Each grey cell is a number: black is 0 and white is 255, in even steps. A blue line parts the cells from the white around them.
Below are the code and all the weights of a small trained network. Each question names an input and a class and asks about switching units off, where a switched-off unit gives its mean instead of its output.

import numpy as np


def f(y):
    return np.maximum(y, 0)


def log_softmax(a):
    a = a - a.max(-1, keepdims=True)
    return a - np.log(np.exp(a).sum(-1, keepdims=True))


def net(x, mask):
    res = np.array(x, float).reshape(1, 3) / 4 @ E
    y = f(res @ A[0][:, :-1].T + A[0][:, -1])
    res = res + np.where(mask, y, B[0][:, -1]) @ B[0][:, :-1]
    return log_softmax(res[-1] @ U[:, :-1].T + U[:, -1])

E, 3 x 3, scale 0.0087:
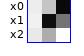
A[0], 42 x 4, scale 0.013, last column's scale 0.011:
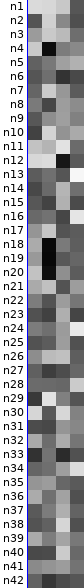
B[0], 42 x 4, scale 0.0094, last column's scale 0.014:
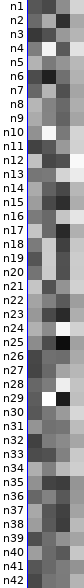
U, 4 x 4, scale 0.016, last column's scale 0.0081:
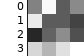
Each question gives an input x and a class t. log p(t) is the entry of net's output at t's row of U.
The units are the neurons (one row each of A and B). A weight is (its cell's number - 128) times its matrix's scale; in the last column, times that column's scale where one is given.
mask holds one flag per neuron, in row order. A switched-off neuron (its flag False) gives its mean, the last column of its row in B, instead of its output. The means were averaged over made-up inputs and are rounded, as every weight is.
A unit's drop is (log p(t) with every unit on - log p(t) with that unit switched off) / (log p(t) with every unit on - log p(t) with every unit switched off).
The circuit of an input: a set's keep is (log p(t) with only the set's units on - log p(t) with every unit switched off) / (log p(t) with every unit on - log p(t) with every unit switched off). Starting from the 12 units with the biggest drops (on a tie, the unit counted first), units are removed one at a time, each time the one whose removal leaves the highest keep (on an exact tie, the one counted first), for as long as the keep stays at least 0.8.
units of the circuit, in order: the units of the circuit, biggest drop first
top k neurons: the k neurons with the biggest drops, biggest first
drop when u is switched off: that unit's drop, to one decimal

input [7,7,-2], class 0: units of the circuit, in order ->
[n4]
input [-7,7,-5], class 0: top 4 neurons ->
[n19 n4 n18 n20]
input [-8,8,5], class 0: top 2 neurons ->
[n4 n20]
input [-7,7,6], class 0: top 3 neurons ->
[n4 n20 n18]
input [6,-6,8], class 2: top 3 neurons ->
[n1 n3 n11]
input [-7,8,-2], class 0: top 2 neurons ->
[n4 n19]
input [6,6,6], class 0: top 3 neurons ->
[n4 n20 n18]
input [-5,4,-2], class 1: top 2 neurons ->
[n29 n10]
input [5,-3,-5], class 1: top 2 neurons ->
[n12 n17]
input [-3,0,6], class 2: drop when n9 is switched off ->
0.0
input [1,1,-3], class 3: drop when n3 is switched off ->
0.1
